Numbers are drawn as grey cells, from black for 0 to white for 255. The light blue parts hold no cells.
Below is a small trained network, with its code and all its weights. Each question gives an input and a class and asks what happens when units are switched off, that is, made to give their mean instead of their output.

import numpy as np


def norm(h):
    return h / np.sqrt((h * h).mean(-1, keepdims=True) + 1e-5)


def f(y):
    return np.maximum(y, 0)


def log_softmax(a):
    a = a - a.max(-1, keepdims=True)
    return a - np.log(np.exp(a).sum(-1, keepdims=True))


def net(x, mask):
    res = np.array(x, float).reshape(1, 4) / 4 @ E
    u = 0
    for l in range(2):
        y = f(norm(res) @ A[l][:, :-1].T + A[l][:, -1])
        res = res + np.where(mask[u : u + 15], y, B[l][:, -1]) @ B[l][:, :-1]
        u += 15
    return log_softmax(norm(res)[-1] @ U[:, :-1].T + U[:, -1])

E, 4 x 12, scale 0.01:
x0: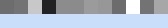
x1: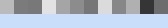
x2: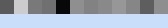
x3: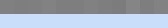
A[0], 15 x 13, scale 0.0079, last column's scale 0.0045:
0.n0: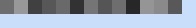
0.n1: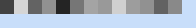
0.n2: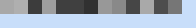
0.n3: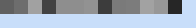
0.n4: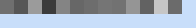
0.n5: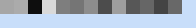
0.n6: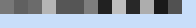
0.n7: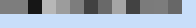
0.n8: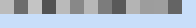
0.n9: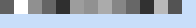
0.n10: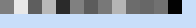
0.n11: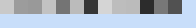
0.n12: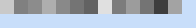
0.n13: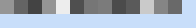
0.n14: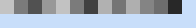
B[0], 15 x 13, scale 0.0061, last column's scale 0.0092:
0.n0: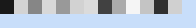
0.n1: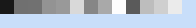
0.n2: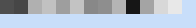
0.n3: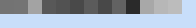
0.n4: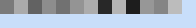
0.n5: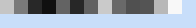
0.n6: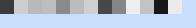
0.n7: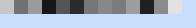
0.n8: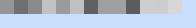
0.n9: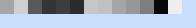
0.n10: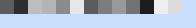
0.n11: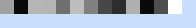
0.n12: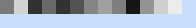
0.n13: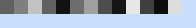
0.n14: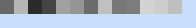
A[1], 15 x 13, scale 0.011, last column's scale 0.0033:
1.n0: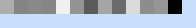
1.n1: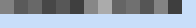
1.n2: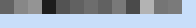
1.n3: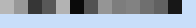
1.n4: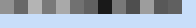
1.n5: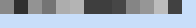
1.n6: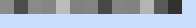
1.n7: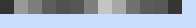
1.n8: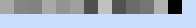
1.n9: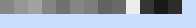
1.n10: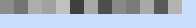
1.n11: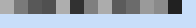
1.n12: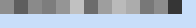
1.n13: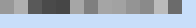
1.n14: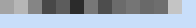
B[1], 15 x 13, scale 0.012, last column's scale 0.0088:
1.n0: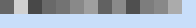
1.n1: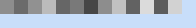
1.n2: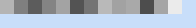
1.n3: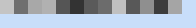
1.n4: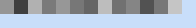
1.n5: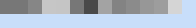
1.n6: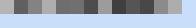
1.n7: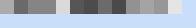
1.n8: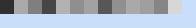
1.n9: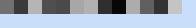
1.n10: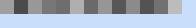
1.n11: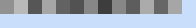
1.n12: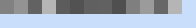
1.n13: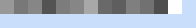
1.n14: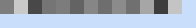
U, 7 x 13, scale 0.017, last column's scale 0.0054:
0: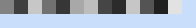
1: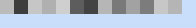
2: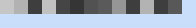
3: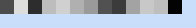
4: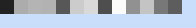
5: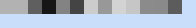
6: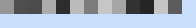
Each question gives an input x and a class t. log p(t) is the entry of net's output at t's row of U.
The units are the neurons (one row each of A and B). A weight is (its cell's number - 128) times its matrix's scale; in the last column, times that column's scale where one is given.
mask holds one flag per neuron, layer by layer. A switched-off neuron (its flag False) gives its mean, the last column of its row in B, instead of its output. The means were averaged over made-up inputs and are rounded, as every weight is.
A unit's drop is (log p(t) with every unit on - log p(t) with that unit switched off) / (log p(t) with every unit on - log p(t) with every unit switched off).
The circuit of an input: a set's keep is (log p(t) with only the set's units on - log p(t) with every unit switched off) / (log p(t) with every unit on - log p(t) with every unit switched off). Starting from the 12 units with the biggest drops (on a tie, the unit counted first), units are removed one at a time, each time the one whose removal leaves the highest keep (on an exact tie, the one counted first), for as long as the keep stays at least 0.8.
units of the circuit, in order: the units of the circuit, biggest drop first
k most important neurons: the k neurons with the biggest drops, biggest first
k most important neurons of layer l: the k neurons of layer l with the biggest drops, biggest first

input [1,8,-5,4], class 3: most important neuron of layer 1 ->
[1.n8]
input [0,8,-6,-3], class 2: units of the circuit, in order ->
[0.n12; 0.n10]
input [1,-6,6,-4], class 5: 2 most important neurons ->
[0.n9; 1.n2]
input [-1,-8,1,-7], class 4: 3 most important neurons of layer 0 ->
[0.n0; 0.n11; 0.n13]
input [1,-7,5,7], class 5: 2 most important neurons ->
[1.n2; 0.n9]
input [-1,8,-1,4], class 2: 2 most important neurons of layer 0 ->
[0.n12; 0.n10]
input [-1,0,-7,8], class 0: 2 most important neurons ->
[0.n13; 1.n9]
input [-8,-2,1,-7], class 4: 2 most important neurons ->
[0.n2; 0.n6]
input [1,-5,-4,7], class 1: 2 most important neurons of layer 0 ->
[0.n3; 0.n9]
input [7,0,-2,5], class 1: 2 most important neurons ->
[0.n4; 0.n5]
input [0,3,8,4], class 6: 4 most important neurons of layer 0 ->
[0.n1; 0.n10; 0.n13; 0.n6]
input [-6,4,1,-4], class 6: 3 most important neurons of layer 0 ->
[0.n2; 0.n10; 0.n9]
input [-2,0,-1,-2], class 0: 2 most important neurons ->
[0.n6; 1.n9]
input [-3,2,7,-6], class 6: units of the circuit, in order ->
[0.n10]
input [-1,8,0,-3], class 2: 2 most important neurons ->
[0.n12; 0.n10]
